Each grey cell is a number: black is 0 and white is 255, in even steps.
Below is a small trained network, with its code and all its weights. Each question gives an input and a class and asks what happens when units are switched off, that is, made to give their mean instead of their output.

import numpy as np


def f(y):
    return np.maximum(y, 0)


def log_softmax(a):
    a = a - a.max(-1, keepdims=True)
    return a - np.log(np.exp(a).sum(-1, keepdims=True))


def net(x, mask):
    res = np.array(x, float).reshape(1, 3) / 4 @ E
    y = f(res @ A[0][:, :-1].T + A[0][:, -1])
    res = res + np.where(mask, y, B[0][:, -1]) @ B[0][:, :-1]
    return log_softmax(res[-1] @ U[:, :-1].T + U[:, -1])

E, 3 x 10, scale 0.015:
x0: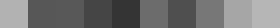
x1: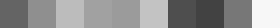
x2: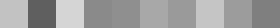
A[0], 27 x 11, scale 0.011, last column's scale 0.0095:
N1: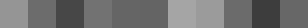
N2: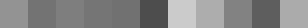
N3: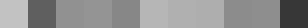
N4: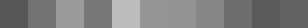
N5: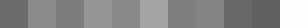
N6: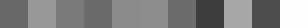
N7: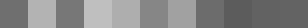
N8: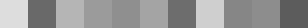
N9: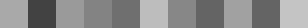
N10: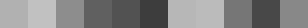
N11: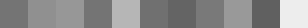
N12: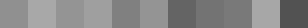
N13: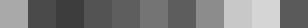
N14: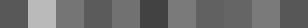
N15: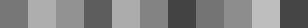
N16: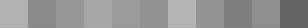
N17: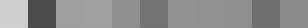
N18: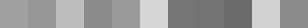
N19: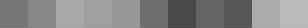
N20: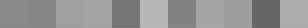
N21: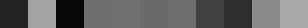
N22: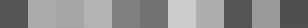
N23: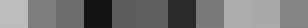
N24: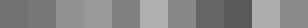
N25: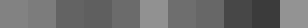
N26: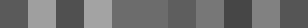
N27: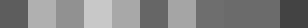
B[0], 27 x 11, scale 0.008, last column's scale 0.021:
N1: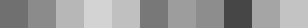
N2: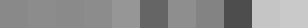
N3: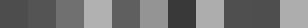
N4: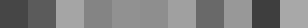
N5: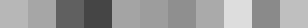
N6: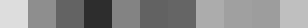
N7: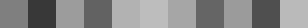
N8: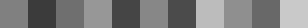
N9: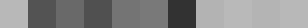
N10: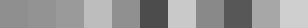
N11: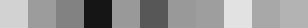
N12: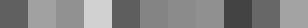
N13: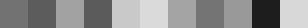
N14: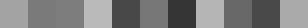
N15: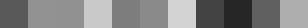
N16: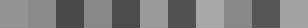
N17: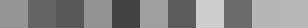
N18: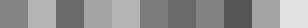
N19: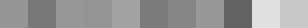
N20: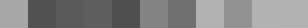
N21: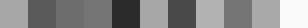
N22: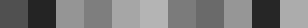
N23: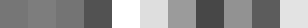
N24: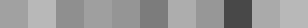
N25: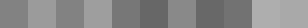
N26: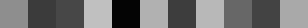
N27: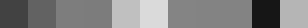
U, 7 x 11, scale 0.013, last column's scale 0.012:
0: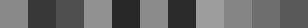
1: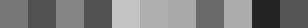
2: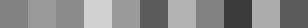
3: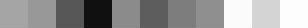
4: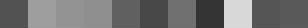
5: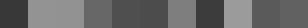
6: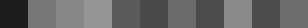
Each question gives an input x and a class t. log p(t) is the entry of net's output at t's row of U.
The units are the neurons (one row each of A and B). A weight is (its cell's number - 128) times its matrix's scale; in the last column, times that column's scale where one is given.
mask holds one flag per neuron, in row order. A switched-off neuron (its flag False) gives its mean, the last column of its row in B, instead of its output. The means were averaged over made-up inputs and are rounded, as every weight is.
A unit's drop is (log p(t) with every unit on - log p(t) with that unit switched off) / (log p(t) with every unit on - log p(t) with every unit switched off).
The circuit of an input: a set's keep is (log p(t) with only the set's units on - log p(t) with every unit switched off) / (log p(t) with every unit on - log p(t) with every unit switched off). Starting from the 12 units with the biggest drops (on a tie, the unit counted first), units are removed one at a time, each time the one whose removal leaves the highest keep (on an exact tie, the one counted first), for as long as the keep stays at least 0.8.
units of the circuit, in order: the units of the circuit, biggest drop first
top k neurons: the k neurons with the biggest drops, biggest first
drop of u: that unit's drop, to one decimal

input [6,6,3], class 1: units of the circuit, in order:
N13
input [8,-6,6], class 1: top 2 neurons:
N23; N13
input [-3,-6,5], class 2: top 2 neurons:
N10; N1
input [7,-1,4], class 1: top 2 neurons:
N23; N13
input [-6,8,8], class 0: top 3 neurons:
N8; N16; N20
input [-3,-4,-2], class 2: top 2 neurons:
N1; N13
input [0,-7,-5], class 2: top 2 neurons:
N1; N10
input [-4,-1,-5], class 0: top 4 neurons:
N21; N23; N26; N13
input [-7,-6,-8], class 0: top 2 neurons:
N21; N26
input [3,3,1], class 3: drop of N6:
-0.1
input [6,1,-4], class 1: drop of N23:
0.5
